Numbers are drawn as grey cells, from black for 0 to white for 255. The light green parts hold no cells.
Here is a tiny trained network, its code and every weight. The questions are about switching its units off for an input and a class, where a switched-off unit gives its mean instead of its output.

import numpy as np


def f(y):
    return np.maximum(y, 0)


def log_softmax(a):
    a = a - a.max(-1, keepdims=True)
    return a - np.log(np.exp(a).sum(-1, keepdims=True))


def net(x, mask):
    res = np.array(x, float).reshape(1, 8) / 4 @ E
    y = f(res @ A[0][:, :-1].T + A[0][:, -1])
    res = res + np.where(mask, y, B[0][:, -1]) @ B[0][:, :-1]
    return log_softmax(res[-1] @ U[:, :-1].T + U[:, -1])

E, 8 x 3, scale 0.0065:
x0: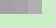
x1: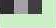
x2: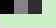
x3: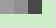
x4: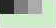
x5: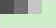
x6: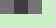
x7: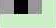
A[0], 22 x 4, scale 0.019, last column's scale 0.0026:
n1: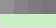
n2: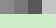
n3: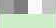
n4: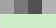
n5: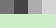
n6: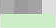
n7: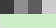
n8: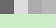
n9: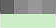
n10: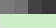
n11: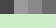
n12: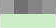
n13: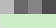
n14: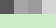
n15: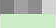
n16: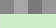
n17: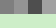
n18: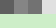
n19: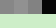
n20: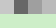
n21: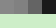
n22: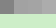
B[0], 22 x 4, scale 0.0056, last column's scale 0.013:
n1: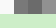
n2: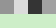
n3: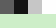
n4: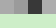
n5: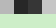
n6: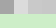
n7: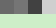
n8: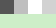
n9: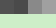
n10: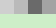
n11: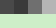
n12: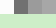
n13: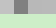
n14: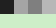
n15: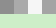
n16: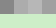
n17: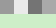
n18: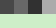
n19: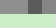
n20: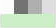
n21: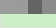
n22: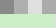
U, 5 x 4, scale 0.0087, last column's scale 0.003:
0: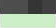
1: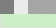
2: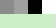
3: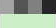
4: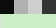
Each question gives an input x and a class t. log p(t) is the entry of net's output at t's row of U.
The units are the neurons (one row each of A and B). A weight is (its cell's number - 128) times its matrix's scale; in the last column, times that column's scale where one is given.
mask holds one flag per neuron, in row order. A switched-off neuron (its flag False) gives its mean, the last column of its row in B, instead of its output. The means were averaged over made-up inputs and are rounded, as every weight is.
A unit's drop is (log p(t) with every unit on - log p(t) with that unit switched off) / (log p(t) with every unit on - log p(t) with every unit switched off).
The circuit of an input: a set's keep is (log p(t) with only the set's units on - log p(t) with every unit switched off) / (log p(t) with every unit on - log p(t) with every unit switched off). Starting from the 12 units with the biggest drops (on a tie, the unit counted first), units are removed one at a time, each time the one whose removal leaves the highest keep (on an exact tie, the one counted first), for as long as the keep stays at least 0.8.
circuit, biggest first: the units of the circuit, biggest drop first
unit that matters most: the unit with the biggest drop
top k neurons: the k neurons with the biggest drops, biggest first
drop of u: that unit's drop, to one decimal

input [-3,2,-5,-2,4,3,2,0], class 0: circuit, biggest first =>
(n8; n5; n6; n20)
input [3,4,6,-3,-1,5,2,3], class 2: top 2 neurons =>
(n3; n8)
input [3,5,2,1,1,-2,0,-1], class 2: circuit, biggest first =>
(n3; n6)
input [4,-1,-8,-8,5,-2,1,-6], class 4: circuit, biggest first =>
(n3; n8)
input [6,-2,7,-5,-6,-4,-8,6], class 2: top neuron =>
(n8)
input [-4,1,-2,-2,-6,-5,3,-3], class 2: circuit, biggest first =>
(n8; n3)
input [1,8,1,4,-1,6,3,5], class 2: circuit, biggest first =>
(n3; n8)
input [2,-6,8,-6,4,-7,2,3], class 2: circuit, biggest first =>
(n3; n8)
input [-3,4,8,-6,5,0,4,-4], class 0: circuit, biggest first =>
(n7; n11)
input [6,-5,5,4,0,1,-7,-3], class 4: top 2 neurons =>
(n20; n8)
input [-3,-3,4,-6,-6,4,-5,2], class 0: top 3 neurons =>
(n8; n6; n20)
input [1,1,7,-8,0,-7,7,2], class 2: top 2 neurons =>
(n3; n10)
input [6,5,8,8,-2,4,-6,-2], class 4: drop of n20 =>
0.2
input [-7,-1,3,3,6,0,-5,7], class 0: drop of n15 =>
0.0
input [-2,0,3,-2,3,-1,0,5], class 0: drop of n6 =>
0.1
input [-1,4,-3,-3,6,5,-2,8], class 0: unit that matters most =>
n5
